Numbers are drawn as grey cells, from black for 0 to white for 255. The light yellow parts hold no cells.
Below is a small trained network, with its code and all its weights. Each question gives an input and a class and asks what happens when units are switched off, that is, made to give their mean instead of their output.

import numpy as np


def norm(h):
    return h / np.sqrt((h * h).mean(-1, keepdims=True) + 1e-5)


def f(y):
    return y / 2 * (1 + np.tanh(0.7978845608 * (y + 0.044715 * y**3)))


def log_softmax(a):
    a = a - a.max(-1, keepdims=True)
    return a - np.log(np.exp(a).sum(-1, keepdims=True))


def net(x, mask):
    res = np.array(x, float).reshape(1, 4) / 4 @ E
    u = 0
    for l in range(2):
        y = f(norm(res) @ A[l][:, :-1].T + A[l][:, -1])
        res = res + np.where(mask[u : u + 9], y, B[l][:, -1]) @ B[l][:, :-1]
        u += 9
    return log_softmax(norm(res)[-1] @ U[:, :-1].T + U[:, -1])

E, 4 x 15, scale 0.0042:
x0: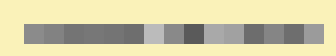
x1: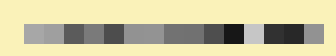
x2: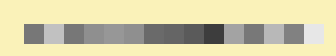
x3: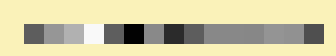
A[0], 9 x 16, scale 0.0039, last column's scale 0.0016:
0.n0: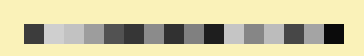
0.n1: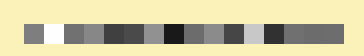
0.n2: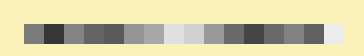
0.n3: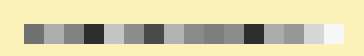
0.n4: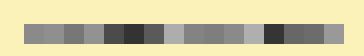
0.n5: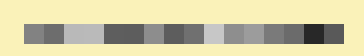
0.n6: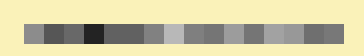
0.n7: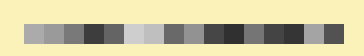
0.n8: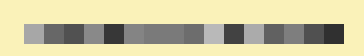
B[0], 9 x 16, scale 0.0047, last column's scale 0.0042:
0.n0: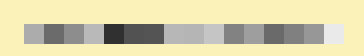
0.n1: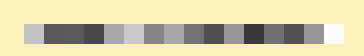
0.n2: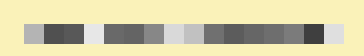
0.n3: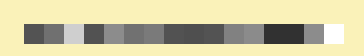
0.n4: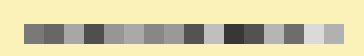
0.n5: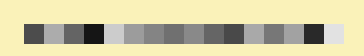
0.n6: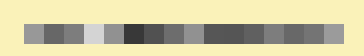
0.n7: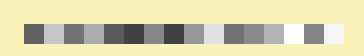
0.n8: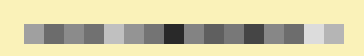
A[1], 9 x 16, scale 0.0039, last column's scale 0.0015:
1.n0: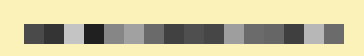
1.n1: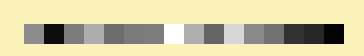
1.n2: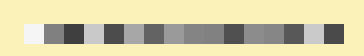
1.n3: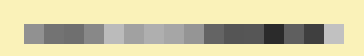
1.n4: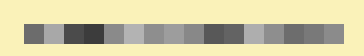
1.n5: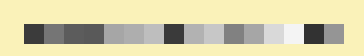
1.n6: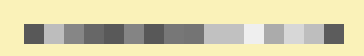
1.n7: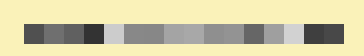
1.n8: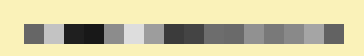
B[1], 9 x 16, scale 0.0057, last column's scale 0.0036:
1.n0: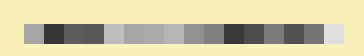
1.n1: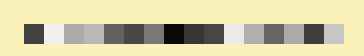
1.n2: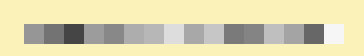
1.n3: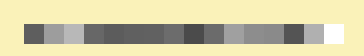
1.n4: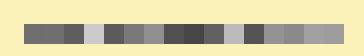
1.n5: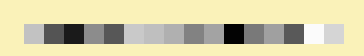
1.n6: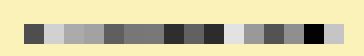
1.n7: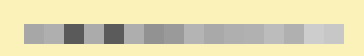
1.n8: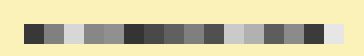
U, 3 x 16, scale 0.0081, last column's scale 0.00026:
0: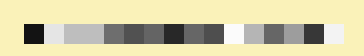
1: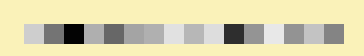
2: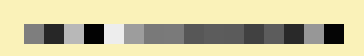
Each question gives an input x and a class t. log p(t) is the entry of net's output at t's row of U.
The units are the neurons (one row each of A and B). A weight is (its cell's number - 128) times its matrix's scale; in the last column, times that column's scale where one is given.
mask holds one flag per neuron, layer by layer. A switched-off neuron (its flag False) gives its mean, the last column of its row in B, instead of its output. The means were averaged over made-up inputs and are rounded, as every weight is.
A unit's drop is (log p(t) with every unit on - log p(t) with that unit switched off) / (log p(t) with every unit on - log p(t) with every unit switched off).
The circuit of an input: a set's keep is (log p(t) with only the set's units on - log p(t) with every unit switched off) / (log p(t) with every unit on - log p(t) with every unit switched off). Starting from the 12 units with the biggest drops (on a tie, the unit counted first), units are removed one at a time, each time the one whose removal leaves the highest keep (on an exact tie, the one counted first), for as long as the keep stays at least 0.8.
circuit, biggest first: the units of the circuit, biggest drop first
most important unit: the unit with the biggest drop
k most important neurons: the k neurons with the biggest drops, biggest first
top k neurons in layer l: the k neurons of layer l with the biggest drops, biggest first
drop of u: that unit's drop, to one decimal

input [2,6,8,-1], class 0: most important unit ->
0.n7
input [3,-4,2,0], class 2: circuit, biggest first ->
(0.n3, 1.n0)
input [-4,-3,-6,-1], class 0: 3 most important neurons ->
(1.n1, 0.n2, 0.n7)
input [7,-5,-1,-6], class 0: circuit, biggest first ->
(1.n1, 0.n2)
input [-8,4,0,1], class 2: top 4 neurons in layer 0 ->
(0.n2, 0.n0, 0.n1, 0.n4)
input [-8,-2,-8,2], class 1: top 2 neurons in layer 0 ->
(0.n5, 0.n3)
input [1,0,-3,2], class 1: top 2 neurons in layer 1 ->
(1.n7, 1.n5)
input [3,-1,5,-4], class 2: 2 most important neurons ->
(0.n3, 1.n0)
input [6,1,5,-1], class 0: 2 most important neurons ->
(0.n1, 1.n6)
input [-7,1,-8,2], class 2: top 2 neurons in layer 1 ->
(1.n2, 1.n3)
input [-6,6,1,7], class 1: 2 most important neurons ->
(0.n0, 1.n2)
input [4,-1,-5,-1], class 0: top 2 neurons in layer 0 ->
(0.n2, 0.n7)
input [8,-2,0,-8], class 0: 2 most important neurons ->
(0.n2, 1.n1)
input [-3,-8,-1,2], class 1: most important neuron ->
(1.n5)
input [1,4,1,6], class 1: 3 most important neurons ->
(0.n0, 1.n2, 0.n3)
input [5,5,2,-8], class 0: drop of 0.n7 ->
0.8
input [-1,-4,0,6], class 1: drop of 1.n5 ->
1.0
